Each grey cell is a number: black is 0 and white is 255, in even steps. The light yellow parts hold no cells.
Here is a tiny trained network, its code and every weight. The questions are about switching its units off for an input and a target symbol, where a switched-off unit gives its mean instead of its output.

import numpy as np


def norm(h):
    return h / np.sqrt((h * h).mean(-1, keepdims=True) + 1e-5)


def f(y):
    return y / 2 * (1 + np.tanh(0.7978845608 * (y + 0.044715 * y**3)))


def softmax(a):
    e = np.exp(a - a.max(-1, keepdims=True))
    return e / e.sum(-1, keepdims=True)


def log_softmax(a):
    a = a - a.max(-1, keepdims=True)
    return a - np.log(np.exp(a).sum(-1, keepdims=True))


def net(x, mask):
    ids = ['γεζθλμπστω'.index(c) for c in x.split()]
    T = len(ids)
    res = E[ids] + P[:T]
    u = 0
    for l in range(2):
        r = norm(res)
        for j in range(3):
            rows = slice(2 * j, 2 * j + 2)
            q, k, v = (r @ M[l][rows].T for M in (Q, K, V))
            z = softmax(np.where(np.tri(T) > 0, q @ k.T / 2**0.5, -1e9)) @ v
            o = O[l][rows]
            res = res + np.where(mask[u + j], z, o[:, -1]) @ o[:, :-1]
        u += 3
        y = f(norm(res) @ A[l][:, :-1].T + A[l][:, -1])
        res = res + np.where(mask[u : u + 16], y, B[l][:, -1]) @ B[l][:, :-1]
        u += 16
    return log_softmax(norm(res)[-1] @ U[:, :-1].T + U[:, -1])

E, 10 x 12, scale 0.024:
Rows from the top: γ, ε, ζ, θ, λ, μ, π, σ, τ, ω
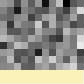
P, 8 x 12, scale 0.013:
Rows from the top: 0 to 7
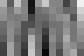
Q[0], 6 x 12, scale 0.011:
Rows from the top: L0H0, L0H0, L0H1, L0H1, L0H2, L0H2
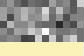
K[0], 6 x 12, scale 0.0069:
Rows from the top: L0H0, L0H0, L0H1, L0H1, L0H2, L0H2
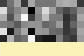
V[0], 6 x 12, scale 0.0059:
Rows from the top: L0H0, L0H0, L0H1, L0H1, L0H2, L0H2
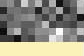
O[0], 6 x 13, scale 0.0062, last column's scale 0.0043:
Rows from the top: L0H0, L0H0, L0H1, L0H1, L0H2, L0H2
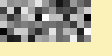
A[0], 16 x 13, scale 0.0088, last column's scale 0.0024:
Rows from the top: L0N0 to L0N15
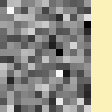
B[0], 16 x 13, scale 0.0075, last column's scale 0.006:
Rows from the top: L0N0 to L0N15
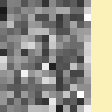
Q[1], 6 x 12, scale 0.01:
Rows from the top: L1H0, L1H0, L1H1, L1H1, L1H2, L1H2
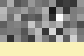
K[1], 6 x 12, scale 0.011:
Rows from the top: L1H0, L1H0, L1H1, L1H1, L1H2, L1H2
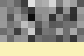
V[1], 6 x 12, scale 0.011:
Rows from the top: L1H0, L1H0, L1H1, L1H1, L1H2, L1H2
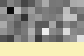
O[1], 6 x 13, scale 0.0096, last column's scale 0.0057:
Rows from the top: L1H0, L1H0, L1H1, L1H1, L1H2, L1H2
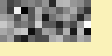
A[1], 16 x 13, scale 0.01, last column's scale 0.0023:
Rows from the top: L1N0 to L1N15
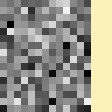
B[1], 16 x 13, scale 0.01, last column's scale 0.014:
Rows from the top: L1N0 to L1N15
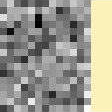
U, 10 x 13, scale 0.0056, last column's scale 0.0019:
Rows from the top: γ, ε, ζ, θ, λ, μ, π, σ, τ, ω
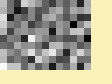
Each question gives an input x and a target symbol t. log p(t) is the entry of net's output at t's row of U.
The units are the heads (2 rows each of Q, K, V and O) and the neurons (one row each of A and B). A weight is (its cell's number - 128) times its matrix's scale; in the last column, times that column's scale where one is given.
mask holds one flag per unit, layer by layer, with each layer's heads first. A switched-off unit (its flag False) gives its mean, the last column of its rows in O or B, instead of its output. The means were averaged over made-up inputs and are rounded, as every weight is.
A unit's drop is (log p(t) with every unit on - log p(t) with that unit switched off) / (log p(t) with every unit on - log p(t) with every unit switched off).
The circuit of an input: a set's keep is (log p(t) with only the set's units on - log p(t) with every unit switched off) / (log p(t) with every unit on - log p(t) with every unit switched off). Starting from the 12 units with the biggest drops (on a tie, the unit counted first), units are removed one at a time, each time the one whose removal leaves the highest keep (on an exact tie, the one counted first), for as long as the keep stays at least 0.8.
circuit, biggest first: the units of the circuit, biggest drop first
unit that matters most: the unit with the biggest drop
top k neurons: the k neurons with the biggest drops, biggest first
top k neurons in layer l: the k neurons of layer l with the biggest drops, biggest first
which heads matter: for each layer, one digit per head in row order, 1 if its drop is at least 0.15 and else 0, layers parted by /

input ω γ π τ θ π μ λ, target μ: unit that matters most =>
L0H2
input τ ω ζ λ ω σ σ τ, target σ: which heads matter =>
011 / 001
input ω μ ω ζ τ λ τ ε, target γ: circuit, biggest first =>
[L1H0, L1N13]
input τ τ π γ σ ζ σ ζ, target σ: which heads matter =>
000 / 001
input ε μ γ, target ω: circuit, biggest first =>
[L0H2, L0N9, L1N7, L0H0]
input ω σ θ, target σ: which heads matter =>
001 / 001
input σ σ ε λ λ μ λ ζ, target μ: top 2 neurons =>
[L0N1, L0N7]
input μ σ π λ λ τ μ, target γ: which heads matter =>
100 / 111
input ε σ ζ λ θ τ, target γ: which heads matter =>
000 / 110
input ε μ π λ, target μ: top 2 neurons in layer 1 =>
[L1N11, L1N7]
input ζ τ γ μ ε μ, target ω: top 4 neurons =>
[L0N9, L1N7, L1N14, L1N13]
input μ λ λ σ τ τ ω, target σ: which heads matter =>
101 / 001
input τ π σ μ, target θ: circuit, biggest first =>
[L1H2, L0N13]
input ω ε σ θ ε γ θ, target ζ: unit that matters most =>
L0H1
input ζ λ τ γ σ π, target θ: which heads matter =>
010 / 011
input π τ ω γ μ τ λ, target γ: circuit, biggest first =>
[L1H0, L1H2]
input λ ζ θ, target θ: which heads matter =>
001 / 000
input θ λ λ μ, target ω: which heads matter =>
101 / 000
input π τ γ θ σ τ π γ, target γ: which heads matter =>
000 / 100
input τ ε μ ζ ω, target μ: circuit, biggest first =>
[L0H2]
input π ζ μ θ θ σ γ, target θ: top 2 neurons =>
[L0N10, L0N14]
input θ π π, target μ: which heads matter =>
100 / 011
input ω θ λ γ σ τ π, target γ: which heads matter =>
001 / 100
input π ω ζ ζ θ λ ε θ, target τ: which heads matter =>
101 / 010
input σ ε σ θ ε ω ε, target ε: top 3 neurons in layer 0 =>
[L0N2, L0N15, L0N10]
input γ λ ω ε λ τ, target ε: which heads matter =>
101 / 001
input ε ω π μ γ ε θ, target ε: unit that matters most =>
L0N11
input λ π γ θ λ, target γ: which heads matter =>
001 / 001
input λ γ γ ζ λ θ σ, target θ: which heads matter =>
010 / 001
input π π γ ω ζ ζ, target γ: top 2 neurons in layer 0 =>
[L0N15, L0N2]
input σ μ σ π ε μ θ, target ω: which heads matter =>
111 / 000
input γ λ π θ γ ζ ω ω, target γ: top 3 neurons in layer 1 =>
[L1N5, L1N9, L1N12]
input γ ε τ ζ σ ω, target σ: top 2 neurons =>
[L1N1, L0N2]
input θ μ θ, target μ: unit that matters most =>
L0H2
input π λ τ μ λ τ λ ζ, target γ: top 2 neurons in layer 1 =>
[L1N9, L1N12]
